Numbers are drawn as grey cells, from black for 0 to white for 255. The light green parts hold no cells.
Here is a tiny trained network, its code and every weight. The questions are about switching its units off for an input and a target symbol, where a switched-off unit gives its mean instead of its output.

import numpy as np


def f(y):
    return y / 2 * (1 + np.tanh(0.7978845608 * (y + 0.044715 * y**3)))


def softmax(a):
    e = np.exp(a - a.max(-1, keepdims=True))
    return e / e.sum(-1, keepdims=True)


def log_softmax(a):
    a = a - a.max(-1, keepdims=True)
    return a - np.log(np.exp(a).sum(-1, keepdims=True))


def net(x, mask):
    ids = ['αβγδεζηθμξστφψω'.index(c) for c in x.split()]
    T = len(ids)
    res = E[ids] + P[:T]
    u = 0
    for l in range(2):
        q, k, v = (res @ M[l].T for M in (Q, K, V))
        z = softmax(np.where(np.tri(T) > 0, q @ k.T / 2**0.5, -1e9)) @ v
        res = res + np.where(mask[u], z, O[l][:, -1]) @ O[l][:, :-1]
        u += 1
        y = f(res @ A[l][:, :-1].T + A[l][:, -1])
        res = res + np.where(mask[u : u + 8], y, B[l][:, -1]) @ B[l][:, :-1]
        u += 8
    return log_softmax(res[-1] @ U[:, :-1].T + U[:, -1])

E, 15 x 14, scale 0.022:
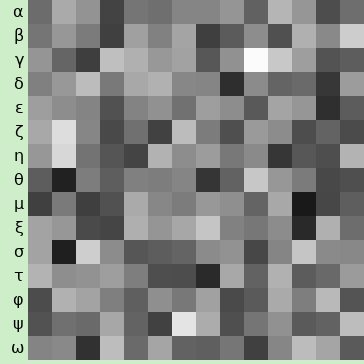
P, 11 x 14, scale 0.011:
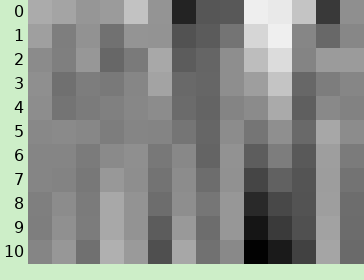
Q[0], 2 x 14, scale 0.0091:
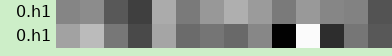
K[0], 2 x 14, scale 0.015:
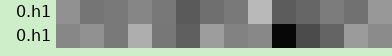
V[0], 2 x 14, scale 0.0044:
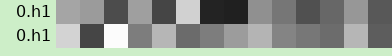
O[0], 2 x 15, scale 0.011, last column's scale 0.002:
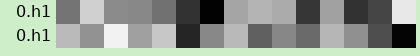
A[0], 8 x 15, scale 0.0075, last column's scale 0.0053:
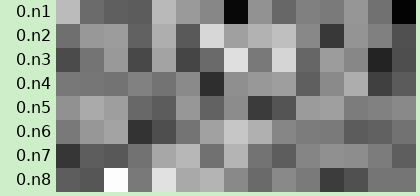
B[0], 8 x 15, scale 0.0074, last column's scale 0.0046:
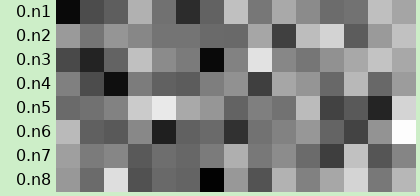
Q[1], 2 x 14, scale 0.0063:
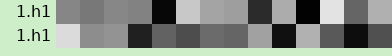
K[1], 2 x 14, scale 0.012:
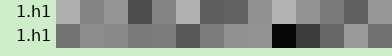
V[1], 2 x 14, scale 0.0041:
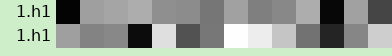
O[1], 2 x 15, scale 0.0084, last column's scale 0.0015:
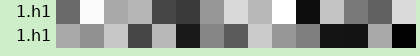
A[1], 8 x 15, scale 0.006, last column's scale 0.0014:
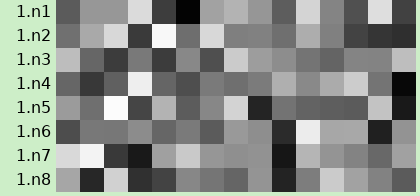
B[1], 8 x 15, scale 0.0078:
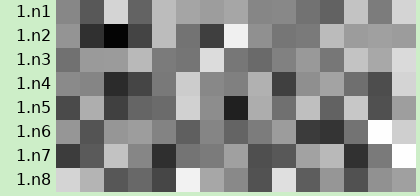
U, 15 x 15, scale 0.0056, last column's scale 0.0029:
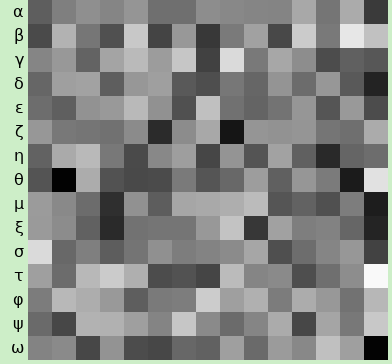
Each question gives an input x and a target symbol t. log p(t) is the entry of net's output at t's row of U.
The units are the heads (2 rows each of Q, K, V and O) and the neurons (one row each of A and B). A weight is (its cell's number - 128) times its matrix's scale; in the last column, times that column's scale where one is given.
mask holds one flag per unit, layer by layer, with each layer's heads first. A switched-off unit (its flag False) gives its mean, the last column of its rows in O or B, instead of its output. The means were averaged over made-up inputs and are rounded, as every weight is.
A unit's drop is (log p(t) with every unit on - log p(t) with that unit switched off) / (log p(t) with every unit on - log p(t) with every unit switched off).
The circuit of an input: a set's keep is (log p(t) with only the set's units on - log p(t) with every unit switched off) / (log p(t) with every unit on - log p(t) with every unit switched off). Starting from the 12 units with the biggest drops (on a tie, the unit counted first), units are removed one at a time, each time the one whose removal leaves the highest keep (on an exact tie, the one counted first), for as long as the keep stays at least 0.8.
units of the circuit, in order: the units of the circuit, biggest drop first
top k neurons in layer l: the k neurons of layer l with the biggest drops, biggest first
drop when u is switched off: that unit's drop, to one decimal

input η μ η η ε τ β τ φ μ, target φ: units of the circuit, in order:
[1.h1; 0.n5]
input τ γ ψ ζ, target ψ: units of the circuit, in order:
[0.h1]
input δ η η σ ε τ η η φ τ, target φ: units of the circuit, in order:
[1.h1; 0.n5]
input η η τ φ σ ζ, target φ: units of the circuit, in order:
[0.h1; 0.n3; 1.h1; 0.n8]
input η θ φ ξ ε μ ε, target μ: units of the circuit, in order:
[1.h1; 0.n7; 1.n2]
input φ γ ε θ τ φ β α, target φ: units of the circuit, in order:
[1.h1; 0.n5]
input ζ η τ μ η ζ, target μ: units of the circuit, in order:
[1.h1; 0.h1]
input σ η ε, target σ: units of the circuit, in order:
[1.n8; 1.n6; 1.h1]
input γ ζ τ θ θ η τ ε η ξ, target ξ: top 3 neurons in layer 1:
[1.n2; 1.n5; 1.n6]
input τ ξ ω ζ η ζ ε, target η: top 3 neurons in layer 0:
[0.n6; 0.n1; 0.n8]
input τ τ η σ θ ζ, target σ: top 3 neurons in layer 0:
[0.n2; 0.n3; 0.n8]
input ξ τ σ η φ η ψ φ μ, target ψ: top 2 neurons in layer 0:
[0.n1; 0.n7]
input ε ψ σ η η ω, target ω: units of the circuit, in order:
[0.n4; 0.h1; 1.n3]
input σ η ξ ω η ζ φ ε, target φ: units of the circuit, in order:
[1.h1]
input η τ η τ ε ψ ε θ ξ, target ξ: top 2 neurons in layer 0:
[0.n2; 0.n5]
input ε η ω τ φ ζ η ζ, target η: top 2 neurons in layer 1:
[1.n7; 1.n2]
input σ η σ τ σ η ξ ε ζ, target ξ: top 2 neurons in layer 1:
[1.n2; 1.n5]
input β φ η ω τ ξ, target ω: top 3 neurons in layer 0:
[0.n3; 0.n4; 0.n6]
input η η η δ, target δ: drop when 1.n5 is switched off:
0.5
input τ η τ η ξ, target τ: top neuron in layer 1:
[1.n4]
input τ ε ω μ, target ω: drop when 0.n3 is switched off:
0.1
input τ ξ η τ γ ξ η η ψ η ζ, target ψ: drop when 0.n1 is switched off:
0.7
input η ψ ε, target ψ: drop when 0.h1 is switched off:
1.1
